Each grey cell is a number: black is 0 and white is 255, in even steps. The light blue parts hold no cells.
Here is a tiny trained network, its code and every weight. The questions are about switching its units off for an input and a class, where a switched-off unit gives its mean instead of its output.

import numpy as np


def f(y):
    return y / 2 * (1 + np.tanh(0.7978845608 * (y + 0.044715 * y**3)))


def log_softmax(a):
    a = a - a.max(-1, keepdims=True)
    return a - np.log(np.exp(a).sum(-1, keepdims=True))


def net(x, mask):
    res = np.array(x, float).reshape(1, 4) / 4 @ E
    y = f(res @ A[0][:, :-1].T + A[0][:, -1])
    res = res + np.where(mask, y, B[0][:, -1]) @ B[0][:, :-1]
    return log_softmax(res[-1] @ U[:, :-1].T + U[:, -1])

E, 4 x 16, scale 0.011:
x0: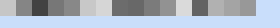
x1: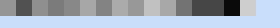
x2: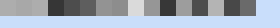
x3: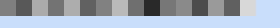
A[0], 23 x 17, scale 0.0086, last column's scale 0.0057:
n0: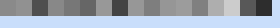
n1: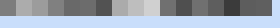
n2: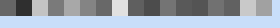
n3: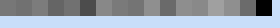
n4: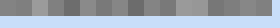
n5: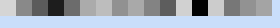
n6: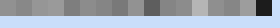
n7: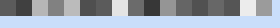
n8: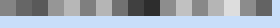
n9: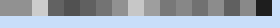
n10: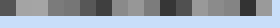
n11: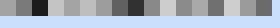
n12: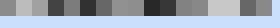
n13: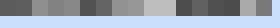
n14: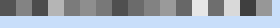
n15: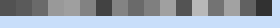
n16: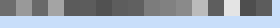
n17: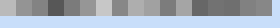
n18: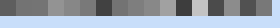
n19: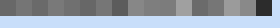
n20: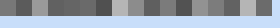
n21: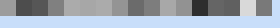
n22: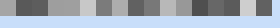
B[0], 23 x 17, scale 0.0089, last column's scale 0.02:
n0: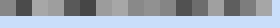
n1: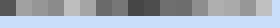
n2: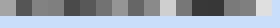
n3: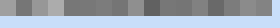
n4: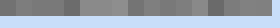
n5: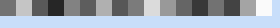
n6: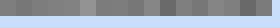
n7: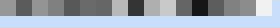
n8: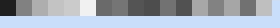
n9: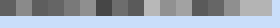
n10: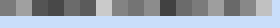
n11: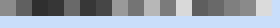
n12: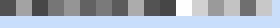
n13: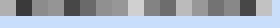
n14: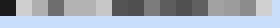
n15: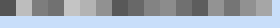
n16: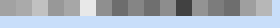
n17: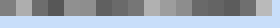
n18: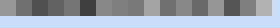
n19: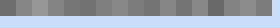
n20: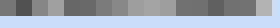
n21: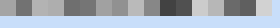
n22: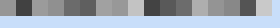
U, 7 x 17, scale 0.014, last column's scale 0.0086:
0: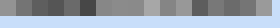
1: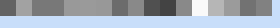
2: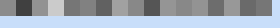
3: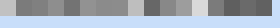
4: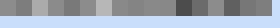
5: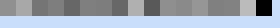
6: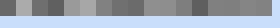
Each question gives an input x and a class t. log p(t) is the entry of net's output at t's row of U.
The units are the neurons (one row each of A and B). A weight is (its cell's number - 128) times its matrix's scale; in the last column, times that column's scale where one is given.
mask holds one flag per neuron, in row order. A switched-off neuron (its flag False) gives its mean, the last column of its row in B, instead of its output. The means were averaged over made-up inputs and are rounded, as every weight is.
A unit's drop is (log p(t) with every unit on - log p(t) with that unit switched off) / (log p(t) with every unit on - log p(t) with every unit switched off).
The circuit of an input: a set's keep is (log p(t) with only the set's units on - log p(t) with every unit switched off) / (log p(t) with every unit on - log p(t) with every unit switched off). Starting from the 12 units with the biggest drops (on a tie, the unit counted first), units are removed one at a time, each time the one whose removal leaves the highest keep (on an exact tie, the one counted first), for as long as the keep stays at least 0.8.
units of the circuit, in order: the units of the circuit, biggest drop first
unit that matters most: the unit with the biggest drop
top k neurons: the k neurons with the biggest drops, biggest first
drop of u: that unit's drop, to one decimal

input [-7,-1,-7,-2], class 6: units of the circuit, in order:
[n15]
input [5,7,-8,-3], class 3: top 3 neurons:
[n21 n22 n5]
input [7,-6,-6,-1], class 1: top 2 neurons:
[n8 n7]
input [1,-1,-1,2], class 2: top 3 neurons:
[n5 n14 n10]
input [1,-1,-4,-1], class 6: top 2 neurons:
[n12 n21]
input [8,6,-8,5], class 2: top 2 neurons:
[n8 n22]
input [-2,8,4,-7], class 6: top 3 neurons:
[n1 n11 n2]
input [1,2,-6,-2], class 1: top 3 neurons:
[n7 n5 n2]
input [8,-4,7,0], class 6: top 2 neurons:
[n5 n8]
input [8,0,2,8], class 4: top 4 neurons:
[n8 n21 n11 n22]
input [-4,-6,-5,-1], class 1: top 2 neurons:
[n7 n5]
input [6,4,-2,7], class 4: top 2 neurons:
[n21 n8]
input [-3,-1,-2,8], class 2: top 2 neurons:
[n5 n11]
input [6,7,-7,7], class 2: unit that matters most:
n22
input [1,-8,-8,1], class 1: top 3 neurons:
[n7 n8 n5]
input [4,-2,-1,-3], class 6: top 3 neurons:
[n21 n12 n22]
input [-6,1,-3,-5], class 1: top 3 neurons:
[n7 n5 n2]
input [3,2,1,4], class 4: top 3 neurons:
[n11 n12 n21]
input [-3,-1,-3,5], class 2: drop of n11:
0.4
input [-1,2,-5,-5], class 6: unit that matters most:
n14
